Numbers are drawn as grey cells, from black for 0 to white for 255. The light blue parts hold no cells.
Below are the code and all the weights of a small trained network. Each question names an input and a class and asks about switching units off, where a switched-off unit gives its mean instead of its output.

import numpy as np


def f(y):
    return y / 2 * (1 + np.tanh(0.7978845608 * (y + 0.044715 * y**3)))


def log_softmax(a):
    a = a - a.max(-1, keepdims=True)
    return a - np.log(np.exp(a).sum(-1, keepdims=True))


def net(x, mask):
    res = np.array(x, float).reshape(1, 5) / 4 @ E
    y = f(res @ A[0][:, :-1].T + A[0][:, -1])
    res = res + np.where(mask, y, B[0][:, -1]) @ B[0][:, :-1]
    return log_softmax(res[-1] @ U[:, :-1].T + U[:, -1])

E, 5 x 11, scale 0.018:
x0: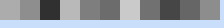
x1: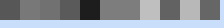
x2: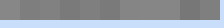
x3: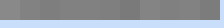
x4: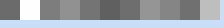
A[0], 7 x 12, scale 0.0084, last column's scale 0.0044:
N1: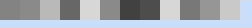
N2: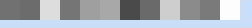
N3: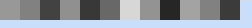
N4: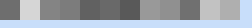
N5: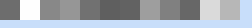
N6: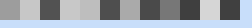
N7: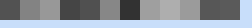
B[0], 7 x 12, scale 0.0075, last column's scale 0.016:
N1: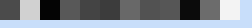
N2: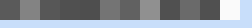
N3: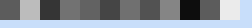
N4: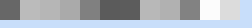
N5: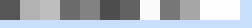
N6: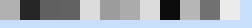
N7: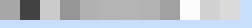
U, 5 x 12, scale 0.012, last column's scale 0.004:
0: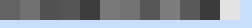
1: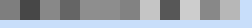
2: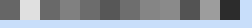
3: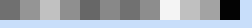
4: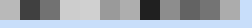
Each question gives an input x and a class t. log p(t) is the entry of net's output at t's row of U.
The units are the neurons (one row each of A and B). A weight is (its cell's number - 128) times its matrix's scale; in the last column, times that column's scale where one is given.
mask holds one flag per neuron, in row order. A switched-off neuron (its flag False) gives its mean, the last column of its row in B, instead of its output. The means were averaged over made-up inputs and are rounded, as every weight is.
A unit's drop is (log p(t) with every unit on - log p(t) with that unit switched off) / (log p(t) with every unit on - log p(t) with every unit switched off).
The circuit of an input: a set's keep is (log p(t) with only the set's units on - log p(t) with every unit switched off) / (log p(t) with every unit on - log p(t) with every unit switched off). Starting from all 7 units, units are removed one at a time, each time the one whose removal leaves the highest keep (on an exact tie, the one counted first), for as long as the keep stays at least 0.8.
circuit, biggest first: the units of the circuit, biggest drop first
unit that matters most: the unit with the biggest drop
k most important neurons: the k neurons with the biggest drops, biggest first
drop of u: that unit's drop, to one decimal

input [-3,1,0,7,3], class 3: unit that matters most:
N3
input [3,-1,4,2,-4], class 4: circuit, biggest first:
N2, N5
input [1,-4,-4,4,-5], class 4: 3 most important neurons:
N3, N5, N2
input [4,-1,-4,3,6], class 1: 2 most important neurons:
N6, N1
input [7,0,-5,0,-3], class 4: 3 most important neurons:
N1, N2, N5
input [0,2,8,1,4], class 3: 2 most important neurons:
N1, N3
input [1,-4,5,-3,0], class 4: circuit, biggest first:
N5, N4
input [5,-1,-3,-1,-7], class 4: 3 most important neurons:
N1, N2, N5
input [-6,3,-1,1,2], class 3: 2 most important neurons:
N6, N7
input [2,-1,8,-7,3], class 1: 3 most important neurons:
N6, N1, N3
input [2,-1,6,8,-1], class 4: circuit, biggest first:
N5, N2
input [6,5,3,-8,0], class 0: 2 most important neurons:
N5, N4
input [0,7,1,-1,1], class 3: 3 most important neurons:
N6, N1, N7
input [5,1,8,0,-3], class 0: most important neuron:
N7
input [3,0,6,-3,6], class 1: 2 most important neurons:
N6, N1
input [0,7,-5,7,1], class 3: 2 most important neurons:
N6, N1
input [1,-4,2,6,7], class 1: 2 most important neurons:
N6, N3
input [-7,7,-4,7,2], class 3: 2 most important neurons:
N6, N4
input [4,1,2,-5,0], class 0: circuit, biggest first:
N5, N4
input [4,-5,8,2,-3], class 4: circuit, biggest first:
N5
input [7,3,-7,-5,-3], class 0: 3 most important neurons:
N5, N3, N4
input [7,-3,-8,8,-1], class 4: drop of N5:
0.3
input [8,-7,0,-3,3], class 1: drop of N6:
0.8
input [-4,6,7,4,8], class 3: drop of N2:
0.0
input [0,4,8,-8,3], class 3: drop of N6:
0.1
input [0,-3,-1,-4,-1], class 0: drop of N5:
0.3
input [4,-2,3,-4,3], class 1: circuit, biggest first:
N6
